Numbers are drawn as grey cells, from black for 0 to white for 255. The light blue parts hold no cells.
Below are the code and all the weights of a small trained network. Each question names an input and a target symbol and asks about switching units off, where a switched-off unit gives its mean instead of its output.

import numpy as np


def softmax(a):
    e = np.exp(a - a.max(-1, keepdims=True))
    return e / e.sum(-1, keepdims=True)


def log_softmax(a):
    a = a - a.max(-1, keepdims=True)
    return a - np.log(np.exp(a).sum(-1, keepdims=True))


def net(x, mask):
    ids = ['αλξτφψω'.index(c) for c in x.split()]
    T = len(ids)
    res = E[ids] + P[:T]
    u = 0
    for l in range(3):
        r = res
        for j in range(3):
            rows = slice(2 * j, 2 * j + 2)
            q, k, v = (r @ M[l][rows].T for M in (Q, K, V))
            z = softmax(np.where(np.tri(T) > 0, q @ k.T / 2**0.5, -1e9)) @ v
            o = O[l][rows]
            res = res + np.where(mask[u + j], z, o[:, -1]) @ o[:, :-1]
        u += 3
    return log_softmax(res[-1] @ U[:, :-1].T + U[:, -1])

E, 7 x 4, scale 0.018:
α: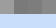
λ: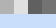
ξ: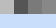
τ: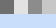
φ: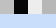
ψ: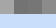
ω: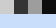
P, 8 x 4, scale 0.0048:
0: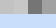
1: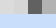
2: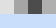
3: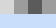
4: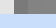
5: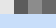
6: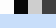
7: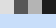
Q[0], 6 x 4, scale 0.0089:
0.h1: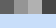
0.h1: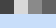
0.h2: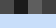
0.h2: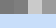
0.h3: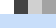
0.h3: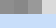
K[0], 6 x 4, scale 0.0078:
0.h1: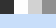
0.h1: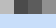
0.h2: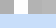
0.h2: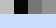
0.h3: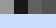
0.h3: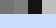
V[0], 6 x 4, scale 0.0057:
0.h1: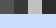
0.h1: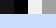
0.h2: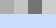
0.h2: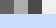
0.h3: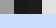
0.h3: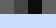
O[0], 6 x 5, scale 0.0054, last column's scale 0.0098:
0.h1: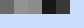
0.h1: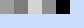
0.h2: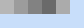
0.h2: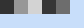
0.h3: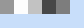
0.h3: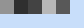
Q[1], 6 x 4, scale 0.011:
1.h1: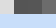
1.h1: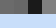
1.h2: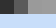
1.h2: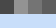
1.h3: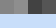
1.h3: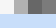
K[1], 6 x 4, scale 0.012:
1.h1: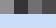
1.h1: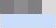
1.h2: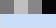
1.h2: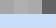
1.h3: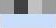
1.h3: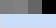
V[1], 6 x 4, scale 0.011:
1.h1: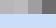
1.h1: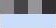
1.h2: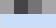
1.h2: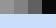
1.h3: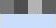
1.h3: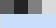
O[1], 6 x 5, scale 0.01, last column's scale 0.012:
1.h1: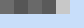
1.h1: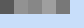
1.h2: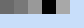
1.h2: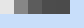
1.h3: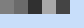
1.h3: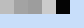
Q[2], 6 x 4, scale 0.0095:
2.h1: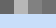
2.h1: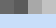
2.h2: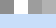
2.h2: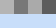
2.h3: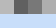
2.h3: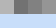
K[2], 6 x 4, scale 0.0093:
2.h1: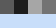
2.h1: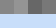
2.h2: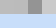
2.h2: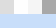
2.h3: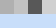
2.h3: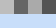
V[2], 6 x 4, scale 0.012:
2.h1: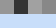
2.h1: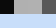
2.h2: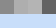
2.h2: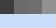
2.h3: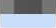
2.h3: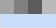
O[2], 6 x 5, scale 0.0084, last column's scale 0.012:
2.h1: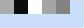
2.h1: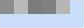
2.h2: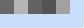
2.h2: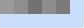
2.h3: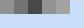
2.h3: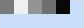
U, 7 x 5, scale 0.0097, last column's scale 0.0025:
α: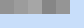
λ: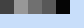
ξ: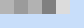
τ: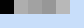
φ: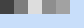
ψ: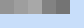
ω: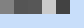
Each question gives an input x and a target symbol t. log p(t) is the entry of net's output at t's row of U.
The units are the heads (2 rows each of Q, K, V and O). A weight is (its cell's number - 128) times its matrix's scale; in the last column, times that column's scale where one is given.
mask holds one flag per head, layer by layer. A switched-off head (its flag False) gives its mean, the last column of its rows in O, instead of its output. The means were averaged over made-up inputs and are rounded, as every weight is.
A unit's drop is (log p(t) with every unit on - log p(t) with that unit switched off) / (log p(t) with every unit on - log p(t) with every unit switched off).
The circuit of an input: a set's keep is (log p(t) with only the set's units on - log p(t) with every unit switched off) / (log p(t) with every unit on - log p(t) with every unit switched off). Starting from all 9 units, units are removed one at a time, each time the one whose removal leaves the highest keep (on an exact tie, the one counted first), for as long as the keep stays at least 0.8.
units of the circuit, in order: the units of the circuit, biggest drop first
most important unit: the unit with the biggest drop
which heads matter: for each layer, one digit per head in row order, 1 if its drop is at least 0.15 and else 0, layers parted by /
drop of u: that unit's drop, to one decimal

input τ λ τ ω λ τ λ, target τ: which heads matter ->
000 / 110 / 101
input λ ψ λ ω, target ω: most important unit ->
1.h3
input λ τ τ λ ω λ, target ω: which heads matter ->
010 / 001 / 010
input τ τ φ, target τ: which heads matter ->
000 / 010 / 100
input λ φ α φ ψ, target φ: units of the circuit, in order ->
(2.h1; 1.h2)
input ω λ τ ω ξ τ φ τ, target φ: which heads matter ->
100 / 010 / 100
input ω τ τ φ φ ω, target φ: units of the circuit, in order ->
(1.h2; 2.h1)
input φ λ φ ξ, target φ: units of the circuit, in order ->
(2.h1; 1.h2)
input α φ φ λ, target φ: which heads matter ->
000 / 000 / 100
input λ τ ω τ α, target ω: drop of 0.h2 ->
0.4
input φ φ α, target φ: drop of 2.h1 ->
0.5
